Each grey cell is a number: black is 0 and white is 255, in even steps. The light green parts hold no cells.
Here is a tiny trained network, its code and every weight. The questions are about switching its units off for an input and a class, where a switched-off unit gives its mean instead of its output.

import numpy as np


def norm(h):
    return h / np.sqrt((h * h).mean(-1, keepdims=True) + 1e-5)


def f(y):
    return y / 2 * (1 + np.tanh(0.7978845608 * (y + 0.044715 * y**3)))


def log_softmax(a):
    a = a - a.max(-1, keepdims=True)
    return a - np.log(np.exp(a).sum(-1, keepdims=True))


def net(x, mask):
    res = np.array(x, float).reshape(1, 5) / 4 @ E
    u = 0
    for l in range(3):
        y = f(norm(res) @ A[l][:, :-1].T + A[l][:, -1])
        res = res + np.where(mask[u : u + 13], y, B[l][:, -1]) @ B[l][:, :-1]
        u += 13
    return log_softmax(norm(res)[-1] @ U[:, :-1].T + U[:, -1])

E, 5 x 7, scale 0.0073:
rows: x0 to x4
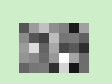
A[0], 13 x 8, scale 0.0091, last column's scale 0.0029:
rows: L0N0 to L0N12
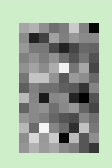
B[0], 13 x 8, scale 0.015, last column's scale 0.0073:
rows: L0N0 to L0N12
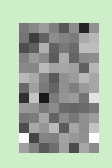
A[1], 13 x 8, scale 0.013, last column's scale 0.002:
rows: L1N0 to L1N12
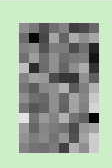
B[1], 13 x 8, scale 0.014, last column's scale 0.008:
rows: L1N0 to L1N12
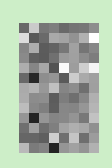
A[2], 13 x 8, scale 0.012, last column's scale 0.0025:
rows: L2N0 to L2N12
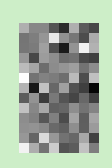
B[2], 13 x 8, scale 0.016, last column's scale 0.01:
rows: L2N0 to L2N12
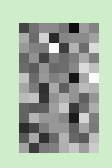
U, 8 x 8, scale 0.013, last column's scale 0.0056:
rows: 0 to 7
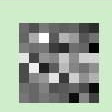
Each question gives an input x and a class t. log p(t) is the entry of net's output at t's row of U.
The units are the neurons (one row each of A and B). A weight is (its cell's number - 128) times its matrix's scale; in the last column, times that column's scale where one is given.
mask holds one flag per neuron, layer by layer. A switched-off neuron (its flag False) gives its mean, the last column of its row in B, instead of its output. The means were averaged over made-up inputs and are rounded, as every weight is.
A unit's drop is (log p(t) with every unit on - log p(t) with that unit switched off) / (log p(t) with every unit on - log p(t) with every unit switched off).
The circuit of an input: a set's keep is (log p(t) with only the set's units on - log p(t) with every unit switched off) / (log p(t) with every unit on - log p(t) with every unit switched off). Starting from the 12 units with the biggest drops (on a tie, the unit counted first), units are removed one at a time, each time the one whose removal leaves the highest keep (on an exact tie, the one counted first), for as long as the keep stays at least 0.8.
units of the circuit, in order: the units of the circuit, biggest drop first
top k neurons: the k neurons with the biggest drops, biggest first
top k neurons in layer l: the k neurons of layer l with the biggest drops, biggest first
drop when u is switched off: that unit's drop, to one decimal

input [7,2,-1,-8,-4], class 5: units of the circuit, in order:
L2N2, L0N10
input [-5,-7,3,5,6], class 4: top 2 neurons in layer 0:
L0N11, L0N7
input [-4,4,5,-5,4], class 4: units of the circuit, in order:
L0N7
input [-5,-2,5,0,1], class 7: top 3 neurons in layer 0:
L0N11, L0N7, L0N0
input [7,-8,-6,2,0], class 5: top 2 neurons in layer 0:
L0N10, L0N11
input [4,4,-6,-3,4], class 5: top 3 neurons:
L0N11, L0N10, L2N5
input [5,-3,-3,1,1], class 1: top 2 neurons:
L0N4, L2N1
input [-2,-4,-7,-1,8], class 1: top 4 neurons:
L0N11, L1N1, L0N1, L1N9
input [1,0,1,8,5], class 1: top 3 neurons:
L0N4, L0N11, L0N7
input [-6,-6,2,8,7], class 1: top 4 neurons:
L0N11, L0N4, L1N1, L0N7
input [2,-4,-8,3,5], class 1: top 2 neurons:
L0N11, L1N1
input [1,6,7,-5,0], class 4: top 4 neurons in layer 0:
L0N7, L0N6, L0N3, L0N1
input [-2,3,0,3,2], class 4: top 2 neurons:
L0N7, L0N11
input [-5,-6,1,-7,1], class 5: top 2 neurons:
L0N2, L2N2
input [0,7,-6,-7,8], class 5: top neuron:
L0N11
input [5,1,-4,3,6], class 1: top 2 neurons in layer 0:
L0N11, L0N10
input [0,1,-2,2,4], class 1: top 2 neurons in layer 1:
L1N1, L1N12
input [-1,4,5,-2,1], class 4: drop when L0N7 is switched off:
1.0
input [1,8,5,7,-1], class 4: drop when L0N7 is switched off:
1.4
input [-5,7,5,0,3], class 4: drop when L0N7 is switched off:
1.0
